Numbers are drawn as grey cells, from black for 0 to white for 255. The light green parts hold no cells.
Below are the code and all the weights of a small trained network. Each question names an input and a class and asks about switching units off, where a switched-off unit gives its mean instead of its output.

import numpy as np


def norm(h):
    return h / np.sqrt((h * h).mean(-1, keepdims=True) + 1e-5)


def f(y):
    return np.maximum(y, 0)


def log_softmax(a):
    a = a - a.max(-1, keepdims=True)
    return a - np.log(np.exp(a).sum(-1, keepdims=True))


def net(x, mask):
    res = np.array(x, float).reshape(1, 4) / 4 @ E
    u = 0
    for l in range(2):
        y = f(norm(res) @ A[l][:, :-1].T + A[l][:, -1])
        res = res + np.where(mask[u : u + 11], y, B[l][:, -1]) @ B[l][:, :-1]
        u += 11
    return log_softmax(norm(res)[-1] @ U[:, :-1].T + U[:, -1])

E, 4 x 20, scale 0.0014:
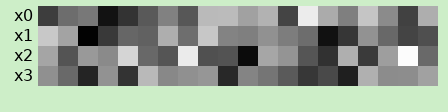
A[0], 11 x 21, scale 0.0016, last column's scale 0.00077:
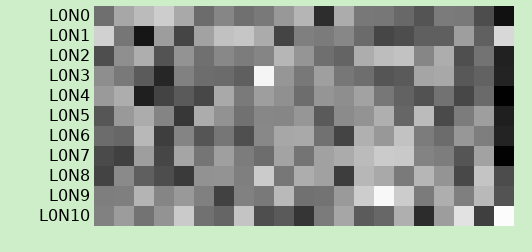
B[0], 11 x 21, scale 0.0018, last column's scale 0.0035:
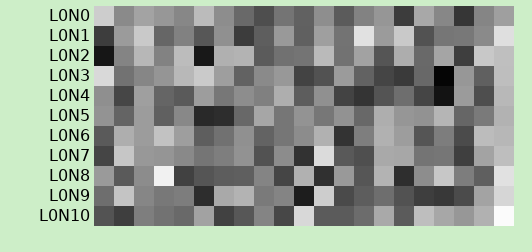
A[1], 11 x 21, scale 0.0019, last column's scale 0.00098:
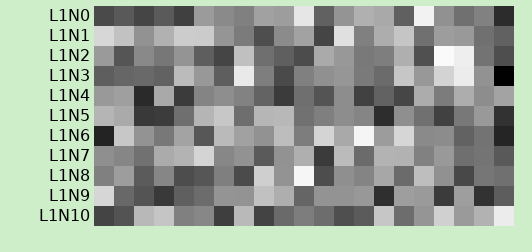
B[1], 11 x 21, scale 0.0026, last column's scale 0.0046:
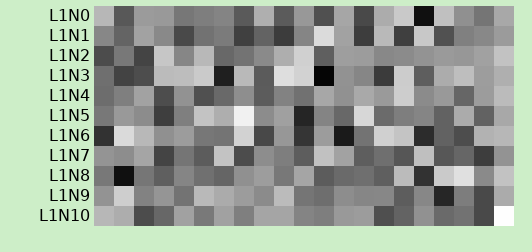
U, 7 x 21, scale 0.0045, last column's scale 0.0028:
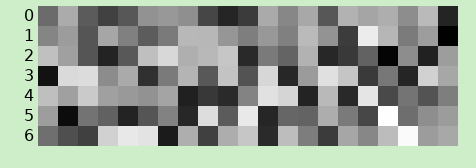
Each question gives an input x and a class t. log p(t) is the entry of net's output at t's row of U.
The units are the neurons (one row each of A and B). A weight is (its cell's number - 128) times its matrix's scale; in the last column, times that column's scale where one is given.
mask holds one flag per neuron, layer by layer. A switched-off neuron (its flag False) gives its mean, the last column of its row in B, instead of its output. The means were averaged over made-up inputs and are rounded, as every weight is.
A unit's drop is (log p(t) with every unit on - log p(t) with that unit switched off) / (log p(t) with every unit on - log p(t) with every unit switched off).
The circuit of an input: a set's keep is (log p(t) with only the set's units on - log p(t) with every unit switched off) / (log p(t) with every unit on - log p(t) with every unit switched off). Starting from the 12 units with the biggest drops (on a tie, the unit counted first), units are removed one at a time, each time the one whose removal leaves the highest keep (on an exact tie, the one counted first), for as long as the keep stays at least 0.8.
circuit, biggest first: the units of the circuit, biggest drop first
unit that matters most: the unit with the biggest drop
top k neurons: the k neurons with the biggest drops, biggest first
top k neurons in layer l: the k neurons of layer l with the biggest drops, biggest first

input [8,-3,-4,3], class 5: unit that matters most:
L0N8
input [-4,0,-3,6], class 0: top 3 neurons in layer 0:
L0N10, L0N8, L0N1
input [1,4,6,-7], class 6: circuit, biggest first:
L0N10, L1N2
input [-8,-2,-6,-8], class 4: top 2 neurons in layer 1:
L1N1, L1N7
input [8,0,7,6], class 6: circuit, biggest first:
L0N9, L1N3
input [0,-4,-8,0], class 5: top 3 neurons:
L0N8, L1N8, L0N1
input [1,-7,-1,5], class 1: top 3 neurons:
L0N10, L1N10, L0N9
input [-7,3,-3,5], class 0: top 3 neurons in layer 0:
L0N8, L0N3, L0N1
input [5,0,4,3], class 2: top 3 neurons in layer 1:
L1N3, L1N9, L1N8
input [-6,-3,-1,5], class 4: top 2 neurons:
L1N7, L1N1
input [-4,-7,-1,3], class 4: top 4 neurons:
L1N7, L1N1, L0N0, L1N8
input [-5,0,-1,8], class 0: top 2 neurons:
L1N4, L0N1
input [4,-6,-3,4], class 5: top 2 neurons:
L0N8, L0N1
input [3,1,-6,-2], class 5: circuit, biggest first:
L1N8
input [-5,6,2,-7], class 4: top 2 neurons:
L1N1, L0N10
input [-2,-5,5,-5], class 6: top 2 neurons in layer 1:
L1N3, L1N2
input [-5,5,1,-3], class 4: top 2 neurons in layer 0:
L0N10, L0N9
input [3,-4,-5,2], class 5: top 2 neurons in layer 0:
L0N8, L0N1
